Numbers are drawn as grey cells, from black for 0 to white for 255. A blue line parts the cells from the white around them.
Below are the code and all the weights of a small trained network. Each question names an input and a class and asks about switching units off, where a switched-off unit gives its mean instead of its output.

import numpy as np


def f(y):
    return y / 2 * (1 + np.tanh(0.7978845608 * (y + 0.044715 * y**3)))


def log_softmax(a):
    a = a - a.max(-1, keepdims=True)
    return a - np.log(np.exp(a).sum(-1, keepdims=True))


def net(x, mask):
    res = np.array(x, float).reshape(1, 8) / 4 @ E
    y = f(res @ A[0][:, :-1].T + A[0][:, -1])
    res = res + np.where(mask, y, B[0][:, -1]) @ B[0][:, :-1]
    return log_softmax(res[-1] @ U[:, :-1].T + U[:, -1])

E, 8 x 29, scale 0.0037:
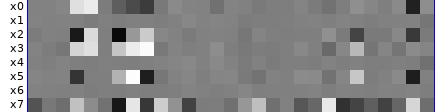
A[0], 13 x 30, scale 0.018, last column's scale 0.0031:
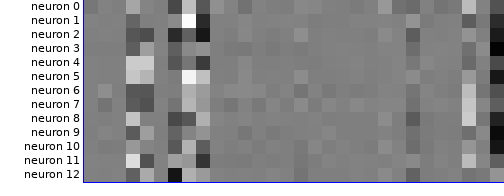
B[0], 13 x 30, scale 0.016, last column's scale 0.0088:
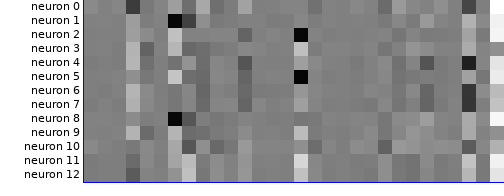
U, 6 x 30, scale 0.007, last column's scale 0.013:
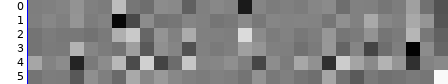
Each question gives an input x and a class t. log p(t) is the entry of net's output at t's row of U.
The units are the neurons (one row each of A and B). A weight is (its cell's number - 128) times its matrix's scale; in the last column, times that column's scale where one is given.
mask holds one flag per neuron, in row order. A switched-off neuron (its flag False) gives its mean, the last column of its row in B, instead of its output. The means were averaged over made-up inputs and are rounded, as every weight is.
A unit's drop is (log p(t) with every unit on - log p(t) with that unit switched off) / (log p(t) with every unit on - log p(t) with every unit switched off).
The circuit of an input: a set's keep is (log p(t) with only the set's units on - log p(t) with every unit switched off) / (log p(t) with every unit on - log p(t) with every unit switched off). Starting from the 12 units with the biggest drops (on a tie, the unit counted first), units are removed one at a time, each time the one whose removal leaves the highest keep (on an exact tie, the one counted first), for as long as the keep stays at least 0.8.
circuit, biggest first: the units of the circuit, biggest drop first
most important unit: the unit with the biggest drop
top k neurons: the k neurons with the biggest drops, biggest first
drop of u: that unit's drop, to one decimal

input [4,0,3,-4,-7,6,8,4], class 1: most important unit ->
neuron 1
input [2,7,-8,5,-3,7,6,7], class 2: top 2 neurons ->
[neuron 11; neuron 8]
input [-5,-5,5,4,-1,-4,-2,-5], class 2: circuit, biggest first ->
[neuron 0; neuron 2; neuron 1]
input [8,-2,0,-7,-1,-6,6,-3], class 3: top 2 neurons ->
[neuron 4; neuron 5]
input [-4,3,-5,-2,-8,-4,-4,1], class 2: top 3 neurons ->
[neuron 11; neuron 1; neuron 4]
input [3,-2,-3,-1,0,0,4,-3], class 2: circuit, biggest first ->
[neuron 2; neuron 8]
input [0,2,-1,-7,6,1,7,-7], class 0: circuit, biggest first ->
[neuron 0; neuron 2]
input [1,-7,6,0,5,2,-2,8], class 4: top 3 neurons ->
[neuron 0; neuron 10; neuron 11]
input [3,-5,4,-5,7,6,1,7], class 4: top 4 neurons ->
[neuron 0; neuron 10; neuron 8; neuron 5]
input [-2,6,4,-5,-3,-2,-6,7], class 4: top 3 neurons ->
[neuron 0; neuron 10; neuron 5]
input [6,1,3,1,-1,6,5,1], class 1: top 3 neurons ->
[neuron 1; neuron 7; neuron 6]
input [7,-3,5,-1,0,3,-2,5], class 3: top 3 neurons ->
[neuron 4; neuron 11; neuron 8]
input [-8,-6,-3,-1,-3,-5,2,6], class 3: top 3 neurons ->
[neuron 7; neuron 6; neuron 1]
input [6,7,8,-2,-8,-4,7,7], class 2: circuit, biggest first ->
[neuron 12]
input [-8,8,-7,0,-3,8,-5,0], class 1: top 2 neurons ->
[neuron 1; neuron 4]
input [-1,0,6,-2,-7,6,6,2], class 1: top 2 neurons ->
[neuron 1; neuron 11]
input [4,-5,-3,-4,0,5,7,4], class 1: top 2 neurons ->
[neuron 1; neuron 5]
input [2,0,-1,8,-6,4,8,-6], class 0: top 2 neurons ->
[neuron 5; neuron 0]
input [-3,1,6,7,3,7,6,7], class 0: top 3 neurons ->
[neuron 5; neuron 8; neuron 11]
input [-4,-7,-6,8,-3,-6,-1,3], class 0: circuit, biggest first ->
[neuron 5]
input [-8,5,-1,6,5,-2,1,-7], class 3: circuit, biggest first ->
[neuron 6; neuron 7]
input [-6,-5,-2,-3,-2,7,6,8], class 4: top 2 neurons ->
[neuron 0; neuron 10]
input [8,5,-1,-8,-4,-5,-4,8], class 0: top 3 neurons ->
[neuron 2; neuron 7; neuron 6]
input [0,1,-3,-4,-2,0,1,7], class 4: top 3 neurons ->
[neuron 0; neuron 10; neuron 5]
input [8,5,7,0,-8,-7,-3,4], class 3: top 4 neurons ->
[neuron 4; neuron 1; neuron 11; neuron 0]
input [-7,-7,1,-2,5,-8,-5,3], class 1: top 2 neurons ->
[neuron 8; neuron 4]
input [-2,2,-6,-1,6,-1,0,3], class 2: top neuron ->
[neuron 11]
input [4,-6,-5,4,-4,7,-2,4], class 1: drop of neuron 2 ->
0.1
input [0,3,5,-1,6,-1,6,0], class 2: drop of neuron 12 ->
0.2
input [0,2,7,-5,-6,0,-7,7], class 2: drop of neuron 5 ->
0.2
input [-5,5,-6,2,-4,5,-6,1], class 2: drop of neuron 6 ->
-0.1
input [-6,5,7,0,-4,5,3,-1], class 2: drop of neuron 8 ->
0.4
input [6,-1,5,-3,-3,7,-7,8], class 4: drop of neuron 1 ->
-0.1
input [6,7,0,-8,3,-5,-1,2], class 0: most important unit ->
neuron 2
